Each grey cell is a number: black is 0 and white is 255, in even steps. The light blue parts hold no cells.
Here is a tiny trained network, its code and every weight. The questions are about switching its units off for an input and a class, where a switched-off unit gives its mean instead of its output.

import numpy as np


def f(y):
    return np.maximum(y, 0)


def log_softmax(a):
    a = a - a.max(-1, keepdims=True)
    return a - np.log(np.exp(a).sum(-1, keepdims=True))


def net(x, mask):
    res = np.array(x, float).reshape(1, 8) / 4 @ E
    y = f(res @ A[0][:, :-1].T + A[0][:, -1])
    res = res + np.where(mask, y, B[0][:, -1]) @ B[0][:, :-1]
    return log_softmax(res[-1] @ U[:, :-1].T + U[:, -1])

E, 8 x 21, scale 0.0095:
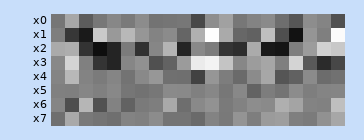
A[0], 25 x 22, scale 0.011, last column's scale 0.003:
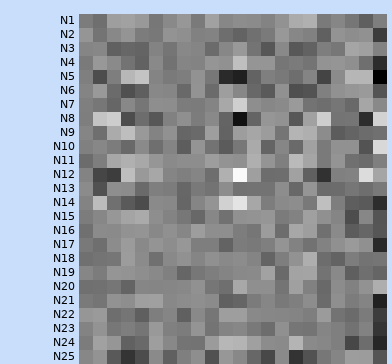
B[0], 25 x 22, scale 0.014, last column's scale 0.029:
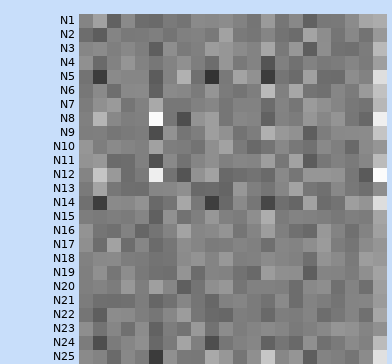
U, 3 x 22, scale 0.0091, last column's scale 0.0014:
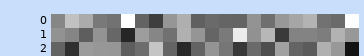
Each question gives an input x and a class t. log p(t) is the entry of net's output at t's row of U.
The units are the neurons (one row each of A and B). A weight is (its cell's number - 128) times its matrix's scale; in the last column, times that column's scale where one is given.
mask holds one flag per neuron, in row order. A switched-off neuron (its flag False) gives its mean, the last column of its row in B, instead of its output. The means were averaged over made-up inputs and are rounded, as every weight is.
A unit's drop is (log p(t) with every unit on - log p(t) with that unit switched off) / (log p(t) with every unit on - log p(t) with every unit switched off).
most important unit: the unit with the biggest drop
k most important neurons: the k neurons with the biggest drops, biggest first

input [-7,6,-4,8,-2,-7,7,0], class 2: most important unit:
N14
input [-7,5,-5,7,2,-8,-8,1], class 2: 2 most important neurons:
[N14, N24]
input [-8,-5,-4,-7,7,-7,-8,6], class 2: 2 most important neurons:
[N5, N12]
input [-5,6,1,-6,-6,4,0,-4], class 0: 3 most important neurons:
[N12, N14, N24]
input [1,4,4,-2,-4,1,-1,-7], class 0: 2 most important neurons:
[N12, N9]
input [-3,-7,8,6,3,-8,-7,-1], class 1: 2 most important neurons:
[N25, N12]
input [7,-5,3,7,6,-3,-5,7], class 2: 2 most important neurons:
[N14, N12]
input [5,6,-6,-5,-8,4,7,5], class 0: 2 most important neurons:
[N12, N25]
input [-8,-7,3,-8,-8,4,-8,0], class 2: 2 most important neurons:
[N5, N12]
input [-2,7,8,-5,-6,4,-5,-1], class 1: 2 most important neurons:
[N25, N8]
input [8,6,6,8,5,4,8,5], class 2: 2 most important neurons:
[N14, N8]
